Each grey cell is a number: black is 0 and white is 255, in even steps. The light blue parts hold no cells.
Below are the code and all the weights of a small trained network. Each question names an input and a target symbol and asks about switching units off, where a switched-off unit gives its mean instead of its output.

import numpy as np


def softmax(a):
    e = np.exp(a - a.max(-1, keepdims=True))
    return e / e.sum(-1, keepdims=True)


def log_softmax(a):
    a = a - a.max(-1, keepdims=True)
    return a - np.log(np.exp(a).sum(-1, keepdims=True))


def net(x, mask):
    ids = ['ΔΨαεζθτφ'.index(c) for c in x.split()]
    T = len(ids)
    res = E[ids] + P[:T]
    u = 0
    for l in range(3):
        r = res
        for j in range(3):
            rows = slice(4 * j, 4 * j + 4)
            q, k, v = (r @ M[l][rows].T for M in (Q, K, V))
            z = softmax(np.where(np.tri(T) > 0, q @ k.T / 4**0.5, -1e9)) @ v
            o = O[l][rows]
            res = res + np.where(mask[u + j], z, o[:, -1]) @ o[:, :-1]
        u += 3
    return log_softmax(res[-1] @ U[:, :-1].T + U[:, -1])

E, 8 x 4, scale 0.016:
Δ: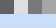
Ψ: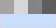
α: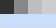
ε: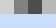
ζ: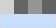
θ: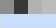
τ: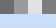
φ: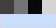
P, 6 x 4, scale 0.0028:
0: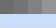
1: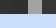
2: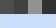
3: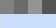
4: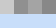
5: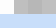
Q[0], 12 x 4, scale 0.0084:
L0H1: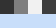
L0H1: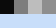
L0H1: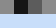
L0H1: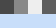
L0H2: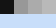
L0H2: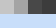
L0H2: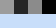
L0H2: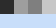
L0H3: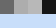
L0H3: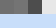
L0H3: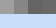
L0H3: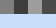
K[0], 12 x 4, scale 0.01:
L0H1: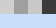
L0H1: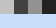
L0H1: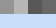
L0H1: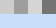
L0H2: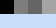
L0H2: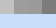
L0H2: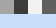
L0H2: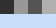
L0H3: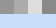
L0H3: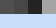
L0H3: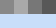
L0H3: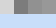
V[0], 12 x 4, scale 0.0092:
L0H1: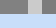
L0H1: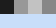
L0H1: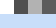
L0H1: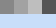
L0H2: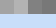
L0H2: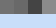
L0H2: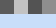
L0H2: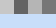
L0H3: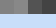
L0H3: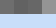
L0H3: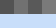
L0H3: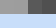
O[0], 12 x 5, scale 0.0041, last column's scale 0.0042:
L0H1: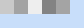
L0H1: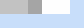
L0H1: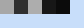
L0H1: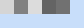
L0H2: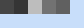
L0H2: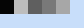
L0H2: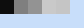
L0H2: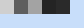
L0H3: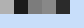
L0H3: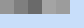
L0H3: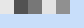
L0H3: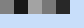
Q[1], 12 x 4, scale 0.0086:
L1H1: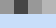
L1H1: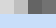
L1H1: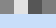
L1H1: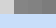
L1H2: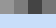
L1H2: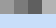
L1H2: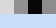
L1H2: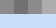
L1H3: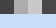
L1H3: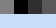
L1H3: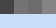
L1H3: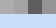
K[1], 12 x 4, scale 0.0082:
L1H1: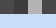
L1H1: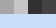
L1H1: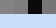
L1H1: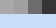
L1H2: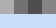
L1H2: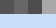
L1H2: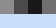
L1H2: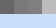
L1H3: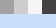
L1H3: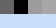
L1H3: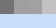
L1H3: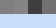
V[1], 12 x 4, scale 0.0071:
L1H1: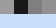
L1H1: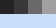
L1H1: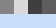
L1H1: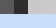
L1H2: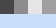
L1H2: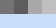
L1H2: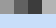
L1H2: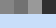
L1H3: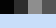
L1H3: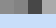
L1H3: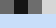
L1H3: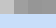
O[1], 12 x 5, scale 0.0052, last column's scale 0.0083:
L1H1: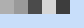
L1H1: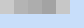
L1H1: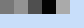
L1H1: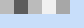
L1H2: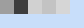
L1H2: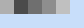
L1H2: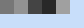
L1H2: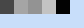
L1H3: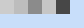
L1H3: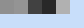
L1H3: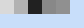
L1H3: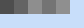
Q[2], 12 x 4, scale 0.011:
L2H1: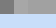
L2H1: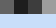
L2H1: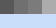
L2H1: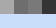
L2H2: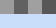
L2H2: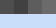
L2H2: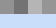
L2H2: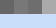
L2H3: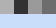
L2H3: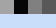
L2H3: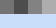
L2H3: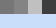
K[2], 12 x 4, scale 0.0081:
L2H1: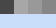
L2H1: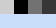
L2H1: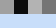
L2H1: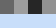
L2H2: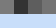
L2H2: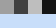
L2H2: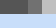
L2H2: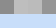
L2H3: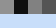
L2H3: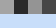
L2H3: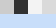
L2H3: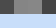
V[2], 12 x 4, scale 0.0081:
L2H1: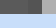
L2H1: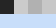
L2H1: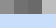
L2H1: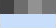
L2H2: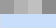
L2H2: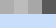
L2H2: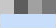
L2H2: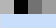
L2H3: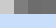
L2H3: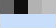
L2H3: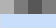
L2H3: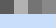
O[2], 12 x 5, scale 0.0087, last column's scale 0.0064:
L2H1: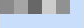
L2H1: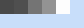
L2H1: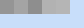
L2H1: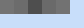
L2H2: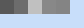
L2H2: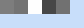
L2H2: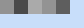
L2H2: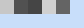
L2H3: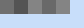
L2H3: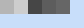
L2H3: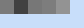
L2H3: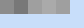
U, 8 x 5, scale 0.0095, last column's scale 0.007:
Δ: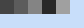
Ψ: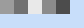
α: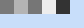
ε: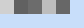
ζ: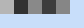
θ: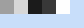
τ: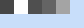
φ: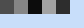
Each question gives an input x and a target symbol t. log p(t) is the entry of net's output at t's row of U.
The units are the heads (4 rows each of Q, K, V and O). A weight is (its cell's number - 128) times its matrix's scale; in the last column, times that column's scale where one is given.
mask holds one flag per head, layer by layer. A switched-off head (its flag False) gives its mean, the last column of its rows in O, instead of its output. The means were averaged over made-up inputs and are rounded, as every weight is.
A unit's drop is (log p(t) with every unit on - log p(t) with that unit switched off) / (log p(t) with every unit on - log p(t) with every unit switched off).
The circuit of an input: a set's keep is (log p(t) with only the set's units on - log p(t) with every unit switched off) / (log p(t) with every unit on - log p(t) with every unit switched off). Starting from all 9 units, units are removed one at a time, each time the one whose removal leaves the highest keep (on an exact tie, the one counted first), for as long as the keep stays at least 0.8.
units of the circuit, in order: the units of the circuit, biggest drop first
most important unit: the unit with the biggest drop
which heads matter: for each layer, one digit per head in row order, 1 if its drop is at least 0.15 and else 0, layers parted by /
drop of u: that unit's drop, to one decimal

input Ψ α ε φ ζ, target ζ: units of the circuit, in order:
[L2H3; L0H2]
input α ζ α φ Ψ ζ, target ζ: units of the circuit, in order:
[L1H1; L0H2; L2H2]
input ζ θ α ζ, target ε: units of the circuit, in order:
[L1H1; L2H2]
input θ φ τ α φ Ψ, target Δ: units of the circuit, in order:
[L1H3]
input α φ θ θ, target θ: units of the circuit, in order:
[L2H2; L0H1; L1H3]
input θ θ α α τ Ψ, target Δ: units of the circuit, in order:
[L1H1; L1H3]
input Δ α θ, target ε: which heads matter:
000 / 110 / 011
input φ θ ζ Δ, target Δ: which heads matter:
110 / 011 / 011
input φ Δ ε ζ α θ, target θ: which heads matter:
100 / 100 / 010
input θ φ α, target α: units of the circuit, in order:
[L1H1; L2H1]
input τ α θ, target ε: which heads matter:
110 / 110 / 011
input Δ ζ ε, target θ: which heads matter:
000 / 111 / 100
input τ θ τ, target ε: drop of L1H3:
0.1
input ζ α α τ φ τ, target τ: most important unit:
L2H3
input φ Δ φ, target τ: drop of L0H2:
0.4
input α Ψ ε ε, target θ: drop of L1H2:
0.2
